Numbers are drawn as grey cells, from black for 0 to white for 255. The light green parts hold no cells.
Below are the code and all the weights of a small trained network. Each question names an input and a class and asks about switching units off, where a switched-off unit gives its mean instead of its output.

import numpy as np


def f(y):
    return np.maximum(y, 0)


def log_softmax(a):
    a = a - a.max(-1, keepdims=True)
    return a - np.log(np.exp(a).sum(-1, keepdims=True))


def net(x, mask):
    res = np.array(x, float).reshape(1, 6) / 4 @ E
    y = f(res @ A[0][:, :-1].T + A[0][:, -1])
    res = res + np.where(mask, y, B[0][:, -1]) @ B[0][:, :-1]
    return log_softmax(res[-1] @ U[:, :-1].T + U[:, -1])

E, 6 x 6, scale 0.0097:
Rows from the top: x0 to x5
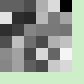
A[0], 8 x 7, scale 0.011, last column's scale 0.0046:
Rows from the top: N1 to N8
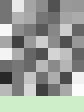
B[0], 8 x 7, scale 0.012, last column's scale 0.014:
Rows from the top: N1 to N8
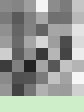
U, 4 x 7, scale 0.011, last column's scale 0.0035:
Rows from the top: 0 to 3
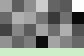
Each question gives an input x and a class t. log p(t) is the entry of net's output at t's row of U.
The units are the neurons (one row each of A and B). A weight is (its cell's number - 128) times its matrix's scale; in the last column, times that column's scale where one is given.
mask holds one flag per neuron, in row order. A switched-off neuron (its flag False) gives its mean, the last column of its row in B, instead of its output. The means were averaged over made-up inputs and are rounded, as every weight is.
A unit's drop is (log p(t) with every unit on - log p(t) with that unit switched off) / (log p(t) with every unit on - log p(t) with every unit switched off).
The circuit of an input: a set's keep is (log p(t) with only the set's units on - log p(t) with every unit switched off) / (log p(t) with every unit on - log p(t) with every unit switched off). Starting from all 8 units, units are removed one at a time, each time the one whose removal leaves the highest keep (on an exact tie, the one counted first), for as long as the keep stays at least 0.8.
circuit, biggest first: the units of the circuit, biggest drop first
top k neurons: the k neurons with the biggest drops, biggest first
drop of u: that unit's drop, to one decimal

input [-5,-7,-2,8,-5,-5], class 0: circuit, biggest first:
N1
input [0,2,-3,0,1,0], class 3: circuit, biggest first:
N1, N4
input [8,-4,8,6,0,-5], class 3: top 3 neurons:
N7, N1, N6
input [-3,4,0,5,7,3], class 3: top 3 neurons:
N5, N3, N4
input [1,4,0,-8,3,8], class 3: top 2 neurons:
N1, N5
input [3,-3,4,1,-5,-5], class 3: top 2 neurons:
N7, N1
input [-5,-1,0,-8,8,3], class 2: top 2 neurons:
N6, N4
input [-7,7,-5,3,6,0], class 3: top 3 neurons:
N5, N3, N4
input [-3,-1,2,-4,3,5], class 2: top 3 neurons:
N4, N6, N5
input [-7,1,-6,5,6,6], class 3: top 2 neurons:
N5, N3
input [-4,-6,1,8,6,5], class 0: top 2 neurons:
N1, N5
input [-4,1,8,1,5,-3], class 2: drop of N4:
0.1
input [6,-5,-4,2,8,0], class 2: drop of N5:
0.2
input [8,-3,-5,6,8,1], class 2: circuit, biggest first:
N6
